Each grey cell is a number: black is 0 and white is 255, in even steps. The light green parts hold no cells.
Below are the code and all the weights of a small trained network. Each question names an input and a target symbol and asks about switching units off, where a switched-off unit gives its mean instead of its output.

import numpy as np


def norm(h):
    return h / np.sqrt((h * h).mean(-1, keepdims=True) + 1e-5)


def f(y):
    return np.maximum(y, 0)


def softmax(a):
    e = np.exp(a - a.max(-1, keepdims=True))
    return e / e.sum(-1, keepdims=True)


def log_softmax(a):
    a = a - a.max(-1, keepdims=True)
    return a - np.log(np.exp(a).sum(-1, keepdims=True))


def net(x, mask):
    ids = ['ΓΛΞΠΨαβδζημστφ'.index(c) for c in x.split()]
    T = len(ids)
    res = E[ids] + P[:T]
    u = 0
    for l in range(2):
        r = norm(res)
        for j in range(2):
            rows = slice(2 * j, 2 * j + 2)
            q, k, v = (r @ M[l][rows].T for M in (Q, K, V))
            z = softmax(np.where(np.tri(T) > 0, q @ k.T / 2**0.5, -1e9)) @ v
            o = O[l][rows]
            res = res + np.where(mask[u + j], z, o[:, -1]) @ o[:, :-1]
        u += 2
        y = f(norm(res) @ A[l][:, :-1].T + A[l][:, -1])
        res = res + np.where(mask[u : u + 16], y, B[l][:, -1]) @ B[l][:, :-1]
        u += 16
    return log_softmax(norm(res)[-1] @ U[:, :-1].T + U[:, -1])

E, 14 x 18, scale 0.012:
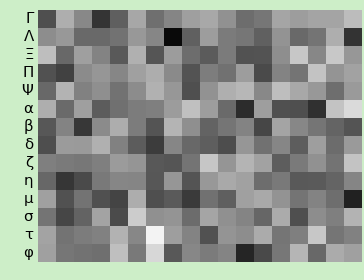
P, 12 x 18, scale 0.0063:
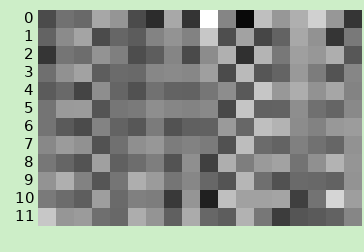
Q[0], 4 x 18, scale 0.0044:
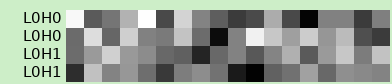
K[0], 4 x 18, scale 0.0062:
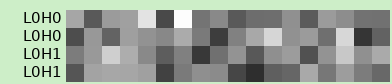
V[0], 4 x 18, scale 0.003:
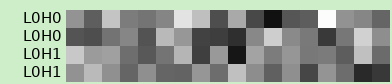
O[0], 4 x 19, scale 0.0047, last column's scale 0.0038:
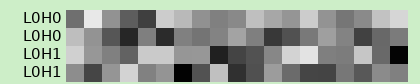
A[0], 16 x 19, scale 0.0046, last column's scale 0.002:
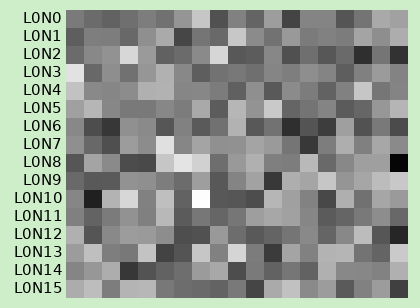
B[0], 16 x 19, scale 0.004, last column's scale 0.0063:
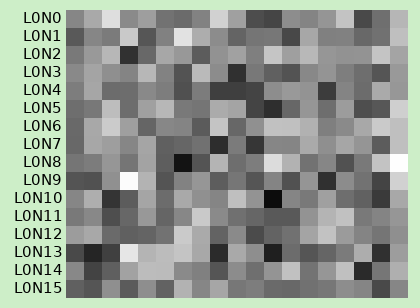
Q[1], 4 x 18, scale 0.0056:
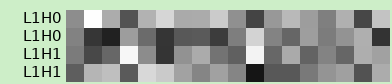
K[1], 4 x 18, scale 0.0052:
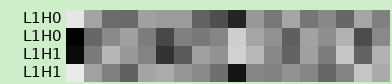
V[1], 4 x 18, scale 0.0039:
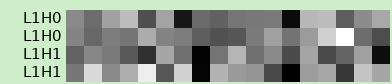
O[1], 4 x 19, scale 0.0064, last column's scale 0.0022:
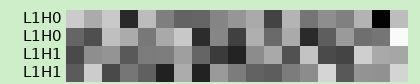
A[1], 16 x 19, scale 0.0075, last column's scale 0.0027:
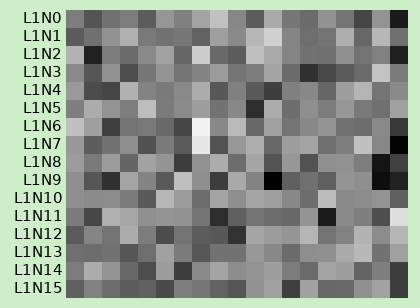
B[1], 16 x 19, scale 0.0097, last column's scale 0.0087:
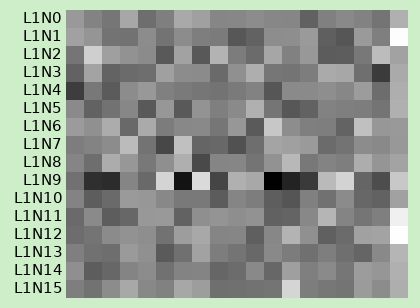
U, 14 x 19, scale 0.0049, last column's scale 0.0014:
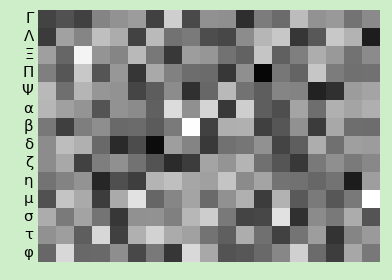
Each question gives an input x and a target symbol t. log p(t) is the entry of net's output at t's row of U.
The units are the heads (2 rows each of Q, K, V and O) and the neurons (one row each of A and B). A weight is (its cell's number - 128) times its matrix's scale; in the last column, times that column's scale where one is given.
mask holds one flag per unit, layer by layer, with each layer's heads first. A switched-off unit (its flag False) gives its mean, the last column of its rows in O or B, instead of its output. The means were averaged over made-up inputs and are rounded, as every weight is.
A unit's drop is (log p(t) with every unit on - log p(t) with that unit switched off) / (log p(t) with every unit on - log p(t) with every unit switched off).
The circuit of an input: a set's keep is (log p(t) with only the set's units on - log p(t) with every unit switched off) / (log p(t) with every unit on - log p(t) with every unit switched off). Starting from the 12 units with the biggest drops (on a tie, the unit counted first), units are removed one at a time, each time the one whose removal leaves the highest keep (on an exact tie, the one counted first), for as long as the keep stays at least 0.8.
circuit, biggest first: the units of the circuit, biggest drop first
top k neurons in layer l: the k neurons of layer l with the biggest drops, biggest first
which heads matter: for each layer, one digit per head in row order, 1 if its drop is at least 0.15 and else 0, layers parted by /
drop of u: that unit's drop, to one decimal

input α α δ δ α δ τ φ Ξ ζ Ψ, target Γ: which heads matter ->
11 / 00
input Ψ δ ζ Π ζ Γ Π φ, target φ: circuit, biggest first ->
(L1H1)
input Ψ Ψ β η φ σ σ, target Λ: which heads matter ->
01 / 00
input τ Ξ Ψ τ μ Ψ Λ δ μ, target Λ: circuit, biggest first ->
(L1H1, L1N2)
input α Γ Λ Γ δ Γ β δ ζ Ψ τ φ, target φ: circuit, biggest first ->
(L1H1, L0H0)
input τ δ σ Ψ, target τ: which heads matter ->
00 / 11
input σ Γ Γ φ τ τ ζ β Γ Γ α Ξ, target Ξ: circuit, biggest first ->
(L1N8, L1H0)
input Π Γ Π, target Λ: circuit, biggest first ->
(L0H0, L0N8, L1N9)
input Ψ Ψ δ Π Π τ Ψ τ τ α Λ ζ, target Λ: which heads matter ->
01 / 01
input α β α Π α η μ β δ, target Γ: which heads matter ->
11 / 10
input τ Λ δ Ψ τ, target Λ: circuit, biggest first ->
(L0H0, L1N9)
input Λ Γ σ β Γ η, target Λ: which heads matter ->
00 / 01
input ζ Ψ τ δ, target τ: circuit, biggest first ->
(L1H0, L1H1, L1N0)
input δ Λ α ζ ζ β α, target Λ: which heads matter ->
00 / 10
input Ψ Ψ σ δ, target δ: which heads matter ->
00 / 00
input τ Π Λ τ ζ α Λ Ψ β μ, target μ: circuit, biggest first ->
(L1H1, L1N2, L1N11)
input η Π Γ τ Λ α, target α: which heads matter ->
00 / 10
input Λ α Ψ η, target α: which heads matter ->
00 / 10
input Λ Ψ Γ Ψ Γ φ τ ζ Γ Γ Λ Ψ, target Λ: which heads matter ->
00 / 01
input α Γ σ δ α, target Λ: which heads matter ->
10 / 10
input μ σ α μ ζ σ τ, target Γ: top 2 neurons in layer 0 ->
(L0N6, L0N9)
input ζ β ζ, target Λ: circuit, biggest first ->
(L1N9)
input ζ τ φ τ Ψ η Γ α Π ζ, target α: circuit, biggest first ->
(L1H0, L1N6)
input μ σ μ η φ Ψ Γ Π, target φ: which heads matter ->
00 / 01
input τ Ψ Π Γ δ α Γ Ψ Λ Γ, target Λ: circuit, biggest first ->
(L1H1, L1N15)
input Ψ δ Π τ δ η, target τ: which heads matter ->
00 / 10
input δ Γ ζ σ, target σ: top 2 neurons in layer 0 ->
(L0N6, L0N7)
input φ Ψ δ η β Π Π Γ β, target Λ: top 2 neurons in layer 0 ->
(L0N2, L0N6)
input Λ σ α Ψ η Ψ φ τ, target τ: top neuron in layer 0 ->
(L0N9)
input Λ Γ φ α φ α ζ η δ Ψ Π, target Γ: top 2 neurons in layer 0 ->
(L0N10, L0N2)
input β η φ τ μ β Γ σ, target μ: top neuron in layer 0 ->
(L0N7)
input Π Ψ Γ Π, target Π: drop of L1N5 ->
0.1
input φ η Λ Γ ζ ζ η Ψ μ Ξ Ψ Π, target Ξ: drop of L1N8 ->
0.2
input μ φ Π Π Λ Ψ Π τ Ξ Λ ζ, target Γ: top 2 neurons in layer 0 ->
(L0N8, L0N6)
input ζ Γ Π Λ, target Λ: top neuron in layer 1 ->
(L1N15)
